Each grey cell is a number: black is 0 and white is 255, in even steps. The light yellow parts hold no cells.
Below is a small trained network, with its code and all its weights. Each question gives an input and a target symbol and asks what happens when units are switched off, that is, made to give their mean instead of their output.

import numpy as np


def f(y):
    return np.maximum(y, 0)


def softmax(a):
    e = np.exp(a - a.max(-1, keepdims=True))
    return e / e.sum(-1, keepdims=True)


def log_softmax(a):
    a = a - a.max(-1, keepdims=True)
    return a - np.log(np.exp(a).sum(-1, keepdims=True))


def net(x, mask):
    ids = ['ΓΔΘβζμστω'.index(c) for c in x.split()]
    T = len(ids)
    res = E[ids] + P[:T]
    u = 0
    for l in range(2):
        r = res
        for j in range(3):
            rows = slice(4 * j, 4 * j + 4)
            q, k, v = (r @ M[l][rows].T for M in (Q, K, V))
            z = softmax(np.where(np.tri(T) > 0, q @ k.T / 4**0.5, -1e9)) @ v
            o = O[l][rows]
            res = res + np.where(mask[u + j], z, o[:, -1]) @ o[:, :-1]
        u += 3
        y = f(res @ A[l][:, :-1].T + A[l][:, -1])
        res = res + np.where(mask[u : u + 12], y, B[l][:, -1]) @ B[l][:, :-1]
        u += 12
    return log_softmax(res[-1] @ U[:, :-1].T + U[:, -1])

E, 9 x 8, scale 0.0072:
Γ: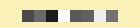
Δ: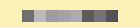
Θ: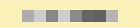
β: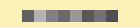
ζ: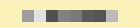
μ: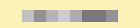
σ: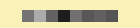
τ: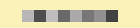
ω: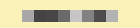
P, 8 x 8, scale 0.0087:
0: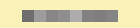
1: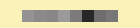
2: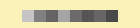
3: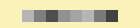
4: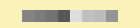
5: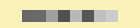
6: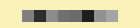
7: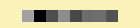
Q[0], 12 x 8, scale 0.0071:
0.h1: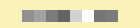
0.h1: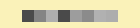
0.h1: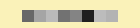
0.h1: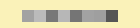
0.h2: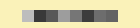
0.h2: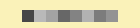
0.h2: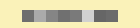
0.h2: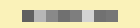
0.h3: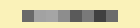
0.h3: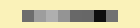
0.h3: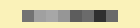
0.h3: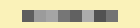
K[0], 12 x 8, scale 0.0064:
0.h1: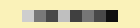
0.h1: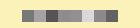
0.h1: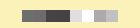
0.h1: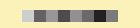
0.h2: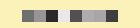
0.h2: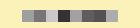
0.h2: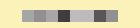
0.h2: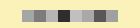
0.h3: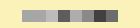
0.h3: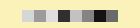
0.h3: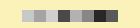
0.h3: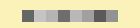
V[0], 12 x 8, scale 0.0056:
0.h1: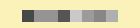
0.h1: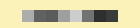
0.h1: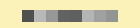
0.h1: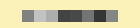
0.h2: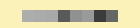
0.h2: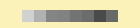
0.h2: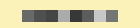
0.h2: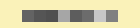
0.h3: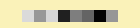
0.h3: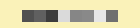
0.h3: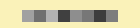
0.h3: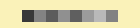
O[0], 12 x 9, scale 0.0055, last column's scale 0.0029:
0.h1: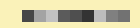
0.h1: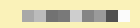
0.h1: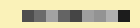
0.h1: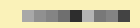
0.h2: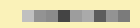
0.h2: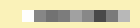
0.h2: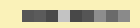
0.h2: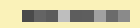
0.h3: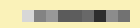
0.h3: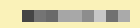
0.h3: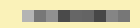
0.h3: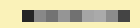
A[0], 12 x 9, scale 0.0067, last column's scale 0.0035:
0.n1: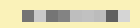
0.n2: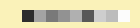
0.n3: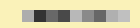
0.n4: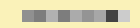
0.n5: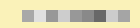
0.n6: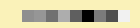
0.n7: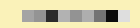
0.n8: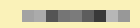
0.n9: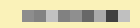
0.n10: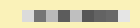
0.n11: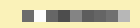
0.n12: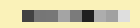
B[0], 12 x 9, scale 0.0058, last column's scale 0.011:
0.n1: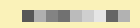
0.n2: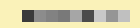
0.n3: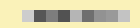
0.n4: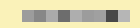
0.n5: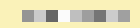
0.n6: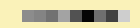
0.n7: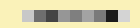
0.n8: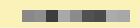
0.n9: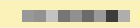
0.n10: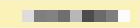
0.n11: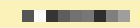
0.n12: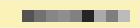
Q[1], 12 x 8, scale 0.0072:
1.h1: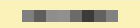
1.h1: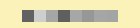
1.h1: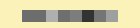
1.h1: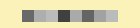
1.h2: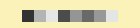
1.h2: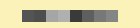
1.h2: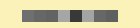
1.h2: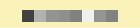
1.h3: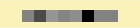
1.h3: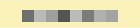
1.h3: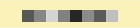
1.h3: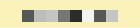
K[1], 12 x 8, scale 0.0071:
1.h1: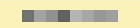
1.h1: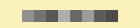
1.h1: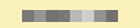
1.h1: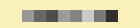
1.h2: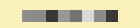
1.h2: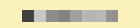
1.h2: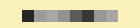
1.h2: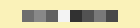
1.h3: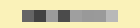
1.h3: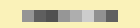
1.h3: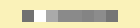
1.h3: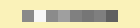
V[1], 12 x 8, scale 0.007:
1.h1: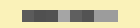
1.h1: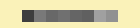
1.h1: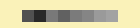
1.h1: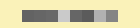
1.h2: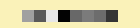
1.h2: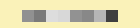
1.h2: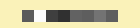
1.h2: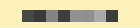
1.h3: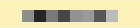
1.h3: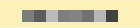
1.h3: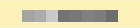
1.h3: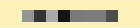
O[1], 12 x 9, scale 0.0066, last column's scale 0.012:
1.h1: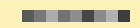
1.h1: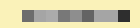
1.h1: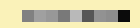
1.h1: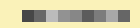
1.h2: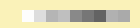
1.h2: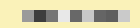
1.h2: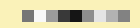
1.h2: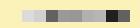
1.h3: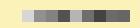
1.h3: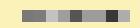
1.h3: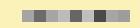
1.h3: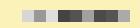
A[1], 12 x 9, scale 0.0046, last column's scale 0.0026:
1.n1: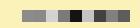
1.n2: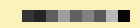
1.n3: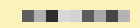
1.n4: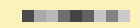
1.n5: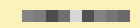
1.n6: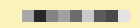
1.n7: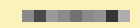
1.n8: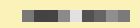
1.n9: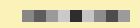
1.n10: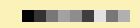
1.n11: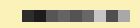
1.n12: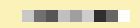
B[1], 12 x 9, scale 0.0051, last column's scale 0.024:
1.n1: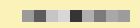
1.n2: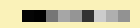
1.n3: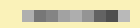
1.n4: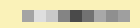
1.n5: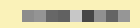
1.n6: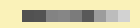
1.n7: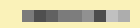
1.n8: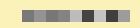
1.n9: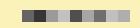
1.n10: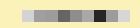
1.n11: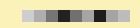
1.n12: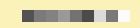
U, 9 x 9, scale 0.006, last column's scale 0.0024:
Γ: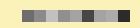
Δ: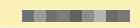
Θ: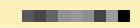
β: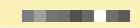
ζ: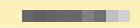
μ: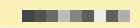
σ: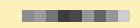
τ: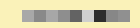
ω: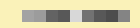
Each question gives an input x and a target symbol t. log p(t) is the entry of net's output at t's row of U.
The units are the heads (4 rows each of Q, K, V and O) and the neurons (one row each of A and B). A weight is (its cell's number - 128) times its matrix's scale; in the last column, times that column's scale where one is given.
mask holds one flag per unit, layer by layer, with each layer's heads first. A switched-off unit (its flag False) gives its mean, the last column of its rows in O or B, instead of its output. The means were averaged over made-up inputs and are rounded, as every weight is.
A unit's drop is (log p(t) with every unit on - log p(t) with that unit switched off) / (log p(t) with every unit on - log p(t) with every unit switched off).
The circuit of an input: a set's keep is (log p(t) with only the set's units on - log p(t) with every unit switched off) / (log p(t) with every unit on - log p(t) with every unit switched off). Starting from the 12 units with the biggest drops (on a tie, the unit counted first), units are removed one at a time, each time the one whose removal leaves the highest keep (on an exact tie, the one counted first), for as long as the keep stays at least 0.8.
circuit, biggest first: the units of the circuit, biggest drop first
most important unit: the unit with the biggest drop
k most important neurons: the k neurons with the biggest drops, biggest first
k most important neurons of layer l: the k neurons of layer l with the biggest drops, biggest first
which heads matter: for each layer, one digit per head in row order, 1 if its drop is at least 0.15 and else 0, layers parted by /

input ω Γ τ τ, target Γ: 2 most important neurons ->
[0.n12; 0.n2]
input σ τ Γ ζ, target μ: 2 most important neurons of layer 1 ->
[1.n10; 1.n11]
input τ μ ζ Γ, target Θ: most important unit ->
1.n11
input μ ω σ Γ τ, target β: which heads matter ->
001 / 010
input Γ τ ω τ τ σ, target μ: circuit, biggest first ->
[1.n10; 1.n11]
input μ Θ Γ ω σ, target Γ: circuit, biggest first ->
[1.h1; 0.h2; 0.h3; 0.n6]
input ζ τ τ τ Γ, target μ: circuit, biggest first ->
[1.n10; 1.n11]
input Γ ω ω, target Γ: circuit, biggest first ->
[1.h1; 0.h2; 0.n2; 0.h3]
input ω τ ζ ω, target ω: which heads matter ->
011 / 001
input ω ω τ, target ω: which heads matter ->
001 / 001
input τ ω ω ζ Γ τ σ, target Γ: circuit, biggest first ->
[1.h1; 0.h3; 0.n2; 0.n1]
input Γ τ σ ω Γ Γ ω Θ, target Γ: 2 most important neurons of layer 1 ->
[1.n10; 1.n4]
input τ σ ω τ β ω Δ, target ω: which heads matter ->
001 / 001
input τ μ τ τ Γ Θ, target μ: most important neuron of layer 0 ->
[0.n2]
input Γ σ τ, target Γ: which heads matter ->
011 / 100
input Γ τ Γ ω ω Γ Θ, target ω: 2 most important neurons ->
[1.n10; 1.n11]
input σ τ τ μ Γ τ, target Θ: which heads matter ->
101 / 110
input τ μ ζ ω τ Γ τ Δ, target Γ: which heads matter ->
001 / 100
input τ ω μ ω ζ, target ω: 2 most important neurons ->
[0.n3; 1.n9]
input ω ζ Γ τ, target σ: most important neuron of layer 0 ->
[0.n11]
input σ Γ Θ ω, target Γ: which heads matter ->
010 / 100
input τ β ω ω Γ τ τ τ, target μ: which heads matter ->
010 / 010
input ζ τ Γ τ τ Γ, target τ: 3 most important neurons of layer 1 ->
[1.n10; 1.n11; 1.n12]
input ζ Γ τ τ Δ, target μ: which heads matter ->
001 / 010
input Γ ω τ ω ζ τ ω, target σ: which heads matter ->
110 / 010
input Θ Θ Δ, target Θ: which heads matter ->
000 / 011
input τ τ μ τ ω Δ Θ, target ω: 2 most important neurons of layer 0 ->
[0.n6; 0.n3]
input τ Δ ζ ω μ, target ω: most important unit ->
1.h3
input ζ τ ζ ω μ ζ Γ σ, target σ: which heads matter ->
000 / 010
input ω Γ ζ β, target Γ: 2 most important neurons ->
[0.n12; 0.n2]
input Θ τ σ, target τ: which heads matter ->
000 / 011
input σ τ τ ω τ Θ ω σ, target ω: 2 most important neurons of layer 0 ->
[0.n3; 0.n7]
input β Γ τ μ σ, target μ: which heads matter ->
000 / 010
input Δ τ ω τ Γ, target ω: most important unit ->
0.h3
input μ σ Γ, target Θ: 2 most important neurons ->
[1.n11; 1.n10]
